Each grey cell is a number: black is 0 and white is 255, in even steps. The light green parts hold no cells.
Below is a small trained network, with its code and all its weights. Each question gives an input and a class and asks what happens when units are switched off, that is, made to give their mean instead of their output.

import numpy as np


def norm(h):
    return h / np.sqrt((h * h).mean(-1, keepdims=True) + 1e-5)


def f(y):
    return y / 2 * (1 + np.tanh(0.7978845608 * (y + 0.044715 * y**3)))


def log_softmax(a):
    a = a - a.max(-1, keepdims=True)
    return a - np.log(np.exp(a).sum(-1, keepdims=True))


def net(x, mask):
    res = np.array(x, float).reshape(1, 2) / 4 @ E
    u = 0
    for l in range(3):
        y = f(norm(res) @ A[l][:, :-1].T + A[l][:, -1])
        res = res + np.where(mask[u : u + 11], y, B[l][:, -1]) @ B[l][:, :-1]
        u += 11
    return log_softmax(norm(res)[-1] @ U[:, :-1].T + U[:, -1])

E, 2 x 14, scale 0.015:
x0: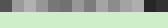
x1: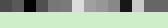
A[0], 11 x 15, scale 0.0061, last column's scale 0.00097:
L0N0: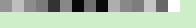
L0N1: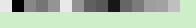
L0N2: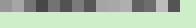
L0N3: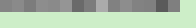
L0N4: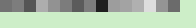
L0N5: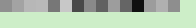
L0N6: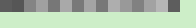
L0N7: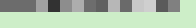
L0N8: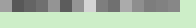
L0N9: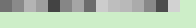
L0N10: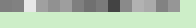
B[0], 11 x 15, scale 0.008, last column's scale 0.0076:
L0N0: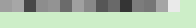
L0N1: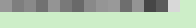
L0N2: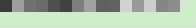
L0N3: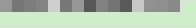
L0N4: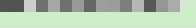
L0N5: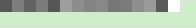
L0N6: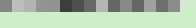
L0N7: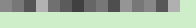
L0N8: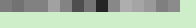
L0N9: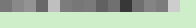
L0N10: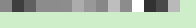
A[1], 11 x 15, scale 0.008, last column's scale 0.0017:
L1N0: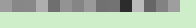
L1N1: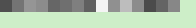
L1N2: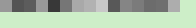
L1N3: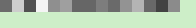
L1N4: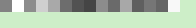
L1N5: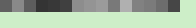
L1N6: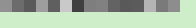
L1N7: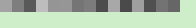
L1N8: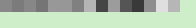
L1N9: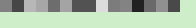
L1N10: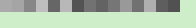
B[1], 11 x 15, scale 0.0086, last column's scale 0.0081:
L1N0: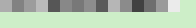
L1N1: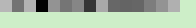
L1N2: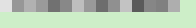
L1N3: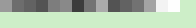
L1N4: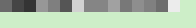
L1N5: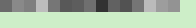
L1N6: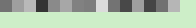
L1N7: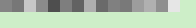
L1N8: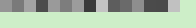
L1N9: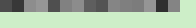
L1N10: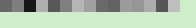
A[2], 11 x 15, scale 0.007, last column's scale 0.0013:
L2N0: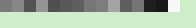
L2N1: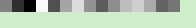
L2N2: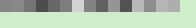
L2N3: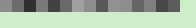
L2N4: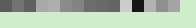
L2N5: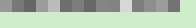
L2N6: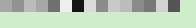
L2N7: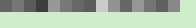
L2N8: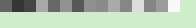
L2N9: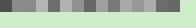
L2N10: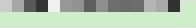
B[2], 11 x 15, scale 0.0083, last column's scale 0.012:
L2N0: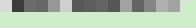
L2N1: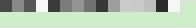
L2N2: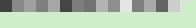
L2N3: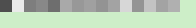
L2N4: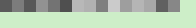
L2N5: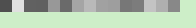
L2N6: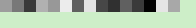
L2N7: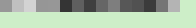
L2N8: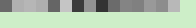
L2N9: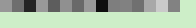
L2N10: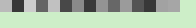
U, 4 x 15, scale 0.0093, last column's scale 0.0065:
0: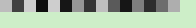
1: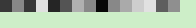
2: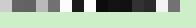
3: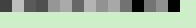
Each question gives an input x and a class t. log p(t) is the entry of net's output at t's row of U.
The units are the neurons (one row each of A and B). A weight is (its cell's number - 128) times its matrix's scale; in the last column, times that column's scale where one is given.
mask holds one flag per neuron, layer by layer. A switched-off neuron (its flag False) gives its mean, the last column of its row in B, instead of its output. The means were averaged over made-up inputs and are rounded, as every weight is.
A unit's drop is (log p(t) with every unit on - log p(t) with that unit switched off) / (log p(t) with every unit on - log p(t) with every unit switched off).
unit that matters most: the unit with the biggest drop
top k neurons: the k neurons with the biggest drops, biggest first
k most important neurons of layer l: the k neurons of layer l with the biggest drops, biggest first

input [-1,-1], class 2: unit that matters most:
L0N0
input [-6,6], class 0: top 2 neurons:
[L0N10, L1N10]
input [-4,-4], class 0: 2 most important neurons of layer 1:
[L1N8, L1N6]
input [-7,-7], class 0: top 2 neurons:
[L0N0, L1N8]
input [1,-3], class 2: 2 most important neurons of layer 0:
[L0N10, L0N7]
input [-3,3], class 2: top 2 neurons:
[L0N1, L1N4]
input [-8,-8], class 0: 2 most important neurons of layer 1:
[L1N8, L1N6]
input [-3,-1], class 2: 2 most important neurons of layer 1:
[L1N0, L1N4]
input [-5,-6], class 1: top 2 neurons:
[L1N10, L0N9]
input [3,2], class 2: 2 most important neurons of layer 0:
[L0N4, L0N6]
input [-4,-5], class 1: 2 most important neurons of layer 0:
[L0N9, L0N6]
